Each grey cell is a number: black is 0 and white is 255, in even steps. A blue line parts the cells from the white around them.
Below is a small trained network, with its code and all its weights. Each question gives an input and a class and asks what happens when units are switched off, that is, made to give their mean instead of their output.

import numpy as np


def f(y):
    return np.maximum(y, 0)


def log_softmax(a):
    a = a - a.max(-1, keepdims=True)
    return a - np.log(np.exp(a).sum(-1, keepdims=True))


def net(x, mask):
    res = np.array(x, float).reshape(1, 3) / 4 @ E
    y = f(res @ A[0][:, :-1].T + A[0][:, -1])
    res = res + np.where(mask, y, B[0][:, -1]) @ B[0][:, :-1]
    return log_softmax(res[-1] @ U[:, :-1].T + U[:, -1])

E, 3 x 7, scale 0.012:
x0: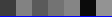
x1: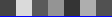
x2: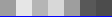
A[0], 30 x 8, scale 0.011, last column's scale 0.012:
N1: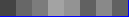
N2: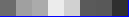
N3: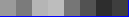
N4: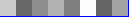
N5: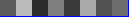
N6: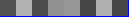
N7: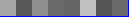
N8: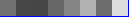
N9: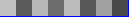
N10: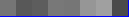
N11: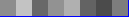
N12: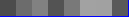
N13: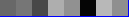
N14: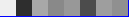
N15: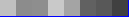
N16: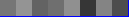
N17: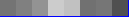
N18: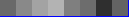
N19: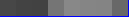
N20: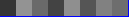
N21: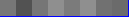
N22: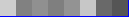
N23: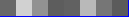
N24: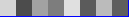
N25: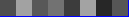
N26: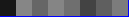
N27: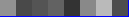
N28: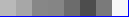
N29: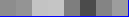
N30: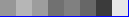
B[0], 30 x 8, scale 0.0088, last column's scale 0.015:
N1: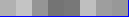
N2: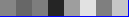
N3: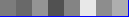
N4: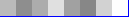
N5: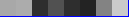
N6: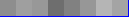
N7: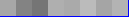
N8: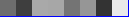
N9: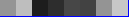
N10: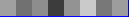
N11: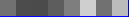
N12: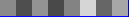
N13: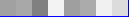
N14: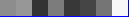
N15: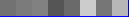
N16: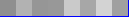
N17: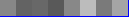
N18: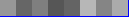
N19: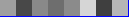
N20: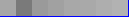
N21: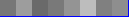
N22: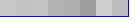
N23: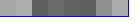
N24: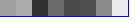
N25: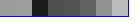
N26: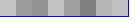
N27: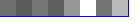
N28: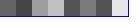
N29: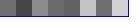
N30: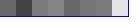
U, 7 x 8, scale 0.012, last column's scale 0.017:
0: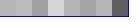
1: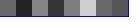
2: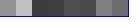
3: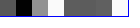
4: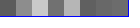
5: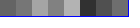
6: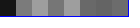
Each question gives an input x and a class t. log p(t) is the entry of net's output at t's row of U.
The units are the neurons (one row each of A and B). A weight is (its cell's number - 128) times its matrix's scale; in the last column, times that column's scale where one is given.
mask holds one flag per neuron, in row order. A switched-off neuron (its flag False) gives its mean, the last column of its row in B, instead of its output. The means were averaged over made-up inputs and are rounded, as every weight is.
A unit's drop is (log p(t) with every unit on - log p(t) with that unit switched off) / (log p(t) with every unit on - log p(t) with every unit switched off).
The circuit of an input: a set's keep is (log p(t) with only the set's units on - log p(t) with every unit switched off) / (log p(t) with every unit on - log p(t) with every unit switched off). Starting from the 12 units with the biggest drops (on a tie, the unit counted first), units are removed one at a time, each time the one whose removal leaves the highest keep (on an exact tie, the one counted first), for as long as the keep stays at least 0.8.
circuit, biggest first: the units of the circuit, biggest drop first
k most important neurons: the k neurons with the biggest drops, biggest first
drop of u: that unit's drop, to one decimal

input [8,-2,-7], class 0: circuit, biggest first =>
(N13)
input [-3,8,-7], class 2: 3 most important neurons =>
(N5; N25; N23)
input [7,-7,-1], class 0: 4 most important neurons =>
(N13; N16; N5; N20)
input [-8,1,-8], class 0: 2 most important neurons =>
(N4; N22)
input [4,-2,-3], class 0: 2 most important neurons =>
(N13; N30)
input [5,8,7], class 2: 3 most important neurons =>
(N5; N25; N23)
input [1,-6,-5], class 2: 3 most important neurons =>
(N24; N14; N9)
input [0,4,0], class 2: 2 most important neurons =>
(N5; N25)
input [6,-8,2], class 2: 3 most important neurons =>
(N9; N24; N14)
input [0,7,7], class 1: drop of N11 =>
0.2
